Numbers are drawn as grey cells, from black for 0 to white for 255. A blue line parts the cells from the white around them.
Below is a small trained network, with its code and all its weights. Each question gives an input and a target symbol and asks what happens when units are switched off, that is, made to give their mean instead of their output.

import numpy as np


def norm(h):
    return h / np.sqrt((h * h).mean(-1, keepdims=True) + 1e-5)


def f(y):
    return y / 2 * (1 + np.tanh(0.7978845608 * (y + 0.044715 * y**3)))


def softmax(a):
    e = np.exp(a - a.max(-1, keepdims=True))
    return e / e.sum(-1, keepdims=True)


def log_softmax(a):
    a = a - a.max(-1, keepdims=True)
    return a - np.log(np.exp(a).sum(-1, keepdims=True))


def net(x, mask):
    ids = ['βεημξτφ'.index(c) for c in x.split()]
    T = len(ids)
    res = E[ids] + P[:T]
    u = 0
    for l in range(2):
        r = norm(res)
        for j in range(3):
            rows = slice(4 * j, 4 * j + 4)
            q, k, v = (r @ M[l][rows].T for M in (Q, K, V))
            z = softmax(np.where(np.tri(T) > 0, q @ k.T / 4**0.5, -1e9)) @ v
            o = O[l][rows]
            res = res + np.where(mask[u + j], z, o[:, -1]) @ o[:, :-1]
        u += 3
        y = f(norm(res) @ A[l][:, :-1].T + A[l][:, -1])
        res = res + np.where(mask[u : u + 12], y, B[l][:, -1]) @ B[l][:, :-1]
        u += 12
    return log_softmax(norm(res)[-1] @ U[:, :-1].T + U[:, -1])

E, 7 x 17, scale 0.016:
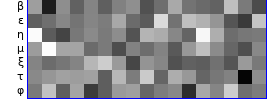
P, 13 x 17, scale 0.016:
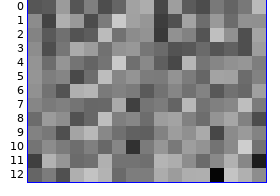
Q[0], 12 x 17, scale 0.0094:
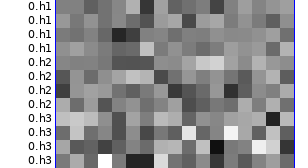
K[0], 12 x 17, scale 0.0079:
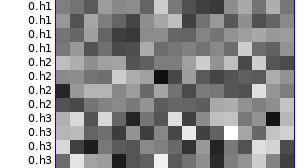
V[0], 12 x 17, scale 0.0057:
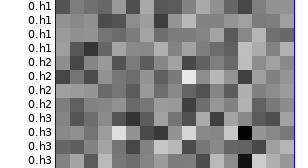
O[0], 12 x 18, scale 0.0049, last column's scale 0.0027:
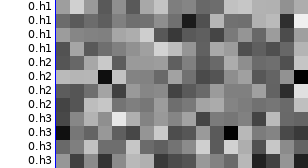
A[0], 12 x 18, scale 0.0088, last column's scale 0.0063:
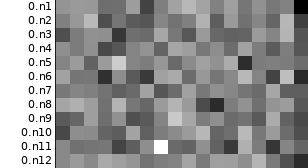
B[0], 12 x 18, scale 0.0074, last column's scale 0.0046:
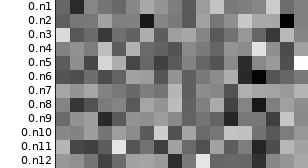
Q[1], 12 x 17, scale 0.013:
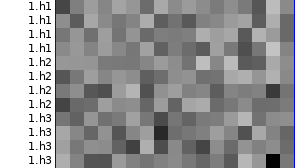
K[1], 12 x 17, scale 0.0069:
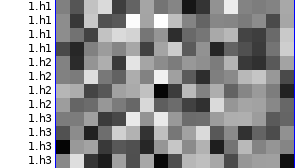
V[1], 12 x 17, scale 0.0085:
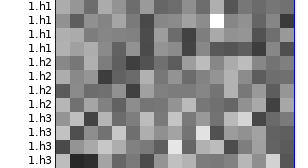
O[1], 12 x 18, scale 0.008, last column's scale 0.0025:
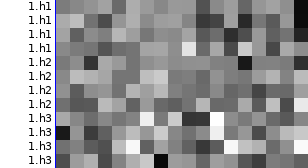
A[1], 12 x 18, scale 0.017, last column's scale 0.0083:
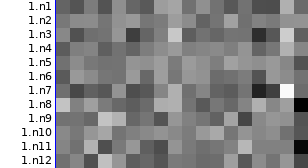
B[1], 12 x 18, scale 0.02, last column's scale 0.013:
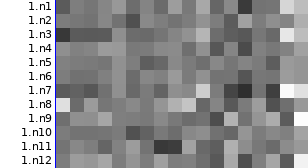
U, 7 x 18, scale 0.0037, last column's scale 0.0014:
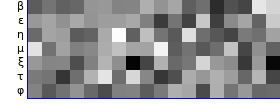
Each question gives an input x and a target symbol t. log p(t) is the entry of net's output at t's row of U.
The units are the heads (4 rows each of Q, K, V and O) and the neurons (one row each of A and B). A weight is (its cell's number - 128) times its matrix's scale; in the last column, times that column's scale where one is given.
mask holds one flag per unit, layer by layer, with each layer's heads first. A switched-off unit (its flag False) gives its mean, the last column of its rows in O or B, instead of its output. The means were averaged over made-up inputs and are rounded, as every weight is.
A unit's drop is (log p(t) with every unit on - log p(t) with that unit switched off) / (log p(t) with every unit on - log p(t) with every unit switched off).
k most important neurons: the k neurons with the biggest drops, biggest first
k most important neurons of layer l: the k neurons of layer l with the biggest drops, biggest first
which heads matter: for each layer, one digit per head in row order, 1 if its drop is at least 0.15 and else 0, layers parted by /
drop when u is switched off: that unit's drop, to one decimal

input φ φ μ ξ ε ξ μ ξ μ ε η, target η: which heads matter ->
001 / 001
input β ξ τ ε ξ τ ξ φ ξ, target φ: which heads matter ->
001 / 000
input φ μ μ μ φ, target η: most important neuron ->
(0.n2)
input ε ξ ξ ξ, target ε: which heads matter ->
010 / 000
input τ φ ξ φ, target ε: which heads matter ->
011 / 000
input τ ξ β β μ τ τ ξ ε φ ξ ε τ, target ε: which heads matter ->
000 / 000
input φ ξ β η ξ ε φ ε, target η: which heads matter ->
000 / 001
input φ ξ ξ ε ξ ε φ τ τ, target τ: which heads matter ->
000 / 001
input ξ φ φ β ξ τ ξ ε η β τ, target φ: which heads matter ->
100 / 000
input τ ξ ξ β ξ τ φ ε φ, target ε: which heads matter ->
000 / 100
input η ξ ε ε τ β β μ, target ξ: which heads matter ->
001 / 000
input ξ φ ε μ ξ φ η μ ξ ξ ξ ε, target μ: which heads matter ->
001 / 101
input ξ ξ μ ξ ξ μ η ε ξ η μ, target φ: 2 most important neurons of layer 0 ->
(0.n3 0.n9)
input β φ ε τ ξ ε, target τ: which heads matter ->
001 / 001
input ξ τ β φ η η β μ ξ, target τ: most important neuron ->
(0.n10)
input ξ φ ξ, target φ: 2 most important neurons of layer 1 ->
(1.n10 1.n7)
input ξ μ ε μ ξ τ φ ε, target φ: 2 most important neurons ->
(0.n3 0.n9)
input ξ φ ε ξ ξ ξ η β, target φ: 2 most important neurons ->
(0.n3 0.n9)
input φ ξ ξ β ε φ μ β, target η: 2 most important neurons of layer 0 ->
(0.n2 0.n3)
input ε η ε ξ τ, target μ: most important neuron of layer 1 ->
(1.n8)
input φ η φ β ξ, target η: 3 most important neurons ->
(0.n2 0.n3 0.n8)
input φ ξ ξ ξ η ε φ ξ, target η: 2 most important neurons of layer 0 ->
(0.n2 0.n3)
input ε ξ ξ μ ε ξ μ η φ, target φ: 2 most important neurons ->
(0.n11 1.n7)
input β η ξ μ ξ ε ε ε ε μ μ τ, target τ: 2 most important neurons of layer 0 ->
(0.n11 0.n12)
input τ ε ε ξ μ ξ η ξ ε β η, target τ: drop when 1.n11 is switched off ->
0.0
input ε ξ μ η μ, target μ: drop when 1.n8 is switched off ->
0.2
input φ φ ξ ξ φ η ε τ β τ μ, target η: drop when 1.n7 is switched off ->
0.1
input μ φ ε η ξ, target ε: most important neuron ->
(0.n2)
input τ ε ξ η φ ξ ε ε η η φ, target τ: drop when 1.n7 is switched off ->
0.1
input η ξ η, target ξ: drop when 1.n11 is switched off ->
0.2
